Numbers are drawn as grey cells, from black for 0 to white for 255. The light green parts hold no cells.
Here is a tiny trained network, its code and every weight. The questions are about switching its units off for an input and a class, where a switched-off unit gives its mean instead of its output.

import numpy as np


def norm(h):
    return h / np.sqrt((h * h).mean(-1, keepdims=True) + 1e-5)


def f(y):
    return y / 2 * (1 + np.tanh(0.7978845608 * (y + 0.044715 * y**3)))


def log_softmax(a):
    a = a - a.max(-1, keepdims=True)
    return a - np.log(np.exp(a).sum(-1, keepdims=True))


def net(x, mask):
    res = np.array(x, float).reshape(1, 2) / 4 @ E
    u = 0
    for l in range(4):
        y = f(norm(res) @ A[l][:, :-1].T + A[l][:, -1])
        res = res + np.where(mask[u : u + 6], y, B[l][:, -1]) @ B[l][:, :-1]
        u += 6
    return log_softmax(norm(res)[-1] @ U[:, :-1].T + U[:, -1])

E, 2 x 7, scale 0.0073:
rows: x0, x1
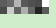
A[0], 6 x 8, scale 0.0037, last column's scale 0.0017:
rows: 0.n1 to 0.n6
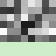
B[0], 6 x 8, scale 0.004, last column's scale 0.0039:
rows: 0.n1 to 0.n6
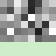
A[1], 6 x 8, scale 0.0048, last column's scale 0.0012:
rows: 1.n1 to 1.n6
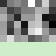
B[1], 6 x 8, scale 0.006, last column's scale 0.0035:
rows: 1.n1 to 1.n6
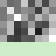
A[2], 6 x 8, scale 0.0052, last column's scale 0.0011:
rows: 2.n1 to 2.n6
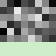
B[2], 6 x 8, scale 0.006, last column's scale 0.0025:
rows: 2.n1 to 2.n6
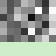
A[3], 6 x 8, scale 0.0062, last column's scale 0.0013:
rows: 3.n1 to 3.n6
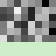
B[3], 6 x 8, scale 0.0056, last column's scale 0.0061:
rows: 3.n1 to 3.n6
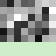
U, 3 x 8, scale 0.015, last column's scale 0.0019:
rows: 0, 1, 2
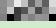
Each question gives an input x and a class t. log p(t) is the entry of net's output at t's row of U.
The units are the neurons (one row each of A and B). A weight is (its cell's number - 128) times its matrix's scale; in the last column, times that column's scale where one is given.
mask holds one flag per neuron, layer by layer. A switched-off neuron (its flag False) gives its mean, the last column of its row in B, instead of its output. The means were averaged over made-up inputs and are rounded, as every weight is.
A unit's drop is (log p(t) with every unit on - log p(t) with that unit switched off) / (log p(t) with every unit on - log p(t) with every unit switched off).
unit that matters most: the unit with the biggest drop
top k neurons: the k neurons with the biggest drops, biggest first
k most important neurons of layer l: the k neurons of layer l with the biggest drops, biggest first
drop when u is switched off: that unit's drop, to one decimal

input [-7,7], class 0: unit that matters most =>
1.n3
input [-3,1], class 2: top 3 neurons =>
0.n1, 1.n6, 0.n4
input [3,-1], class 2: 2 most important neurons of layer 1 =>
1.n3, 1.n6
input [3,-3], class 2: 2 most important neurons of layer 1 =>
1.n3, 1.n5
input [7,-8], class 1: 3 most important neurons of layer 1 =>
1.n5, 1.n4, 1.n3
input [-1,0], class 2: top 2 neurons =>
1.n3, 1.n6
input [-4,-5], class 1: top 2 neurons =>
0.n4, 1.n5
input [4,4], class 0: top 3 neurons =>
1.n5, 1.n4, 0.n5
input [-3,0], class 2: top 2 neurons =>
0.n1, 1.n6
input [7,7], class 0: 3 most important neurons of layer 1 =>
1.n5, 1.n4, 1.n2
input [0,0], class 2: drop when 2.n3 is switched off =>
0.0
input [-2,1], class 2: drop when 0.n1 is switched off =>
1.3
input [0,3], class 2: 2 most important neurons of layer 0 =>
0.n5, 0.n3
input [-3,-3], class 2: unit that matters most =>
0.n1
